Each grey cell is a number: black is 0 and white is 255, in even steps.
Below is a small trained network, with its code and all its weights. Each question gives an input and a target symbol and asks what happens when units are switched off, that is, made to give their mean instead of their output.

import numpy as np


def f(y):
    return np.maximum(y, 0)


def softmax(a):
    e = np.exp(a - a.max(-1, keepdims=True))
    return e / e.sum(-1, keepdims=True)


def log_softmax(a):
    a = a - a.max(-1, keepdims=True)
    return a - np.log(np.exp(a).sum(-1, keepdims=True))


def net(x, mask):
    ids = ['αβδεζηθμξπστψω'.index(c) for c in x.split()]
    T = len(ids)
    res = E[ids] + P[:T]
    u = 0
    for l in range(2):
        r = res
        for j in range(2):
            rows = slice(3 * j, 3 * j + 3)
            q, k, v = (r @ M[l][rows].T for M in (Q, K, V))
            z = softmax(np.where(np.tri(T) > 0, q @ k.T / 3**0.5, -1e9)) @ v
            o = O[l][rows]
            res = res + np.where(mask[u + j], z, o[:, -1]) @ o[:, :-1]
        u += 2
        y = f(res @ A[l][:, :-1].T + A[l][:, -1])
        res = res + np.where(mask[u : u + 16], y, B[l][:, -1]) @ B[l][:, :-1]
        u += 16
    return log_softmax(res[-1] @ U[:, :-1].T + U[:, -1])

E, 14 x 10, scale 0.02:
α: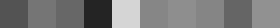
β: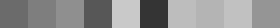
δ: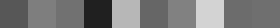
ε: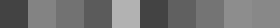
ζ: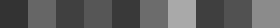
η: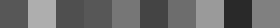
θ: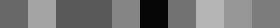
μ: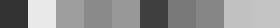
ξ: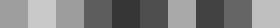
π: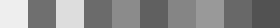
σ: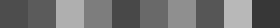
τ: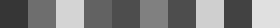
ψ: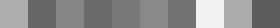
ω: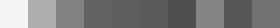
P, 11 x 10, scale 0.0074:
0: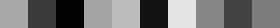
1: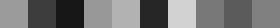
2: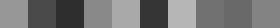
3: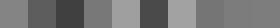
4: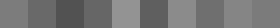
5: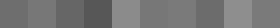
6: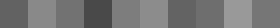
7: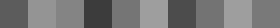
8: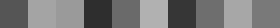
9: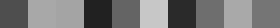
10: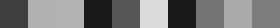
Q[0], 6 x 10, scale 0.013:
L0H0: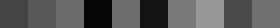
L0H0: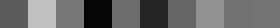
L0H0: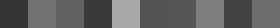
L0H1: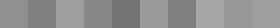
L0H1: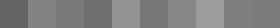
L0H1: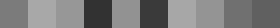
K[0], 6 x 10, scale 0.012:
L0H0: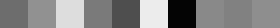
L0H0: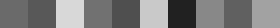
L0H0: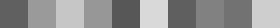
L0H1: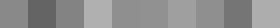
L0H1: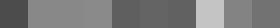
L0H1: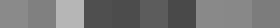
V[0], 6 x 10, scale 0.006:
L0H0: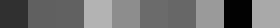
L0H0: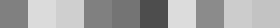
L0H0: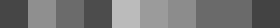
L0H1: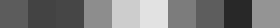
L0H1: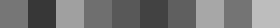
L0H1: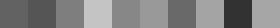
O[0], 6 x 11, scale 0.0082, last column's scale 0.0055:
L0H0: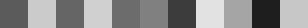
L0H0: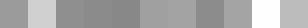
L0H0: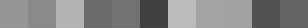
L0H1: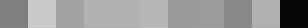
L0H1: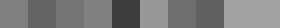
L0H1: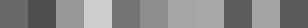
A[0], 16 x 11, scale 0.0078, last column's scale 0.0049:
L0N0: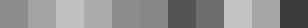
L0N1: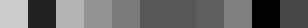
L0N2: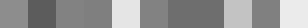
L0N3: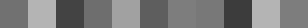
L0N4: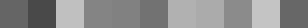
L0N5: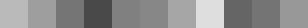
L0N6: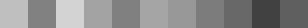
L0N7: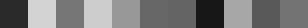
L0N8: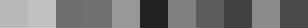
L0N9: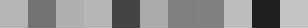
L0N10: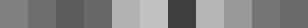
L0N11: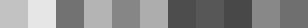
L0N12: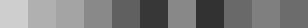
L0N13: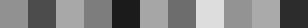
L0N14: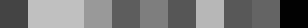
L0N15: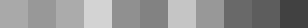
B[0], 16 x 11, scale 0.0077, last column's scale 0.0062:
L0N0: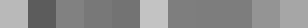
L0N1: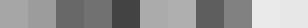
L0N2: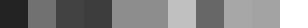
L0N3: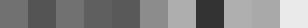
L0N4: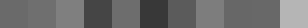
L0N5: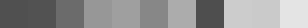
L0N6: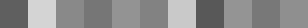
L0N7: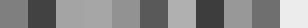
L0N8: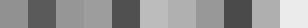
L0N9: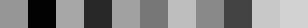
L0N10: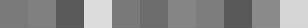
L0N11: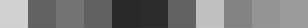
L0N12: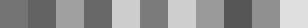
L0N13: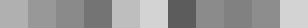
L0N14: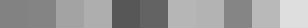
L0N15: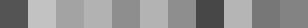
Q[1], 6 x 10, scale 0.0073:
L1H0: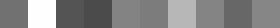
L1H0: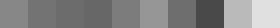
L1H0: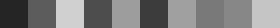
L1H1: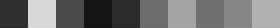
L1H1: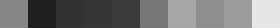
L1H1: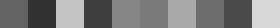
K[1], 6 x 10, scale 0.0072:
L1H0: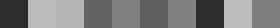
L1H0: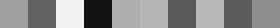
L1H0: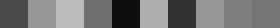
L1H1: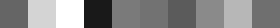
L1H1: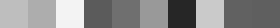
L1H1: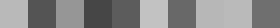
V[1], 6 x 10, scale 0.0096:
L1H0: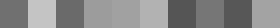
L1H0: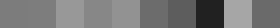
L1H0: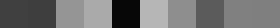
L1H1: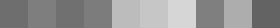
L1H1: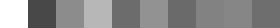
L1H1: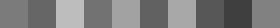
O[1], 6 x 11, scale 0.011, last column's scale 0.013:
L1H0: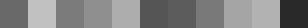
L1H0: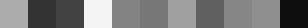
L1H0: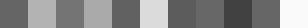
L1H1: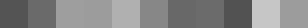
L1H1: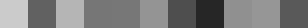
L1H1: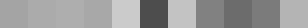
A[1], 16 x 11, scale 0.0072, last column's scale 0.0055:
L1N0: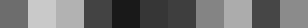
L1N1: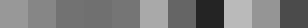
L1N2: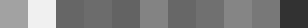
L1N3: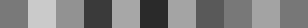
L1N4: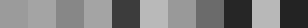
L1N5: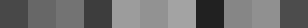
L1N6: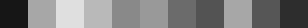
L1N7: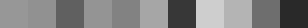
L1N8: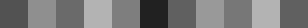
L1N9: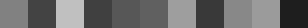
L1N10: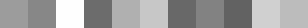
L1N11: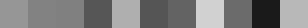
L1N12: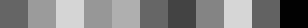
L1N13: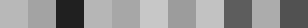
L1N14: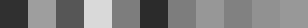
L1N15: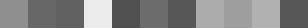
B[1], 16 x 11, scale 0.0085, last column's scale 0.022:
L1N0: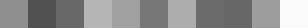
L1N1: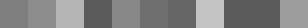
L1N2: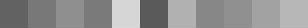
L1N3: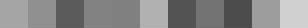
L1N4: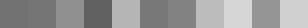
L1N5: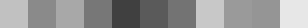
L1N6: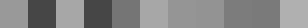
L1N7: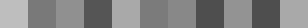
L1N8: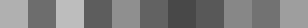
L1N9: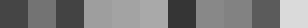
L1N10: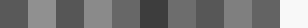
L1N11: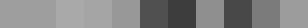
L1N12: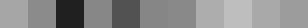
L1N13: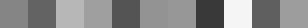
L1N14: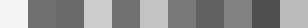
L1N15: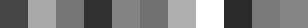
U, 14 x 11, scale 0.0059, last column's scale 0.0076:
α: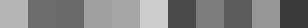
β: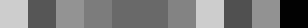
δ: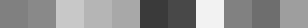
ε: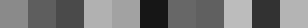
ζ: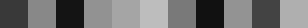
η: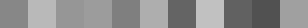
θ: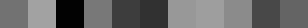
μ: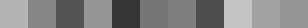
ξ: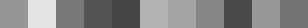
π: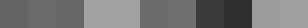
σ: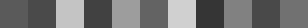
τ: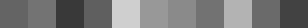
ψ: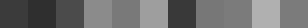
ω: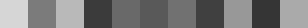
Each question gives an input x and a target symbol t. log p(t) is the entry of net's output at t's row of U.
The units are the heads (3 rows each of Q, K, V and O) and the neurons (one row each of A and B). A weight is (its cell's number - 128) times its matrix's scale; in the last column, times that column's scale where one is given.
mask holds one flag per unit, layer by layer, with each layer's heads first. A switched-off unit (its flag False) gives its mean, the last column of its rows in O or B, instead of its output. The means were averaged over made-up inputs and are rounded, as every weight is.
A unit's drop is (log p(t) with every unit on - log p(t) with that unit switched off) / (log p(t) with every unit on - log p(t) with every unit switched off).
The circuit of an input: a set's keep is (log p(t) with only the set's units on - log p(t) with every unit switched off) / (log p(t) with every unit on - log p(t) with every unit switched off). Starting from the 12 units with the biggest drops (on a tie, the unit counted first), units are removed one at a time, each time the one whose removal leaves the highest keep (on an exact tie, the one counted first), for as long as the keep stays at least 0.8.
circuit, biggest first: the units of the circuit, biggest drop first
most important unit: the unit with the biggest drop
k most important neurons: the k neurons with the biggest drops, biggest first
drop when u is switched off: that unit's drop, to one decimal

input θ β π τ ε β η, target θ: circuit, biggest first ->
L1H1; L0H0
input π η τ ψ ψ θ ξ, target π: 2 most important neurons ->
L1N0; L0N13
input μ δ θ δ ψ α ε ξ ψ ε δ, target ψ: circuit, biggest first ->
L1H1
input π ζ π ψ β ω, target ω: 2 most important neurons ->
L0N2; L0N11
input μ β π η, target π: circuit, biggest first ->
L1H1; L0N12; L0H0
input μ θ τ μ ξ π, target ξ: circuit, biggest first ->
L1H0; L0N1
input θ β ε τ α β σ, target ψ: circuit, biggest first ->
L0N13; L0N9; L0H0; L1H1
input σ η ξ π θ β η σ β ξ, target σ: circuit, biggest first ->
L1H1; L0N12; L0H0
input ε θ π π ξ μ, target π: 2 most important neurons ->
L0N7; L0N12
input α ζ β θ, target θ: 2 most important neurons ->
L0N2; L0N1
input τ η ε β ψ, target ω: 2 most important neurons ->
L0N13; L1N7
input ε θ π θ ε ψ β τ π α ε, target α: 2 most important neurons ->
L0N3; L0N1
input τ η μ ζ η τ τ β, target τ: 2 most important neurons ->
L0N13; L1N2
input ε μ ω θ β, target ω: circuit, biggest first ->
L1H1
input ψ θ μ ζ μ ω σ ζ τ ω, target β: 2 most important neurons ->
L0N11; L1N0
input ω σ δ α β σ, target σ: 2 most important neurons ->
L0N5; L1N3
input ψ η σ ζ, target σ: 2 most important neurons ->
L0N5; L0N10
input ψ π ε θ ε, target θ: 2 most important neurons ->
L0N5; L0N1
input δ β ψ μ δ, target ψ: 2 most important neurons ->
L0N7; L0N3
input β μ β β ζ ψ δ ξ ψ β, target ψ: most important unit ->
L0H0
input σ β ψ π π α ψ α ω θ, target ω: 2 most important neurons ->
L0N11; L0N2
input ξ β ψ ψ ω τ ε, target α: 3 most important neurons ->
L0N1; L0N3; L0N9
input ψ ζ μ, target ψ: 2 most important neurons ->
L0N7; L0N3
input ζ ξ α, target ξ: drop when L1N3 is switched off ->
0.1
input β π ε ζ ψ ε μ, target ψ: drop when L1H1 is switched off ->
0.6
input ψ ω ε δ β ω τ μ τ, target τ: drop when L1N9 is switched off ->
-0.1
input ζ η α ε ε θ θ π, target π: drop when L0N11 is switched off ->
0.0
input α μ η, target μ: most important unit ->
L1N13
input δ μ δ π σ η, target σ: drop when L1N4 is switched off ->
0.1
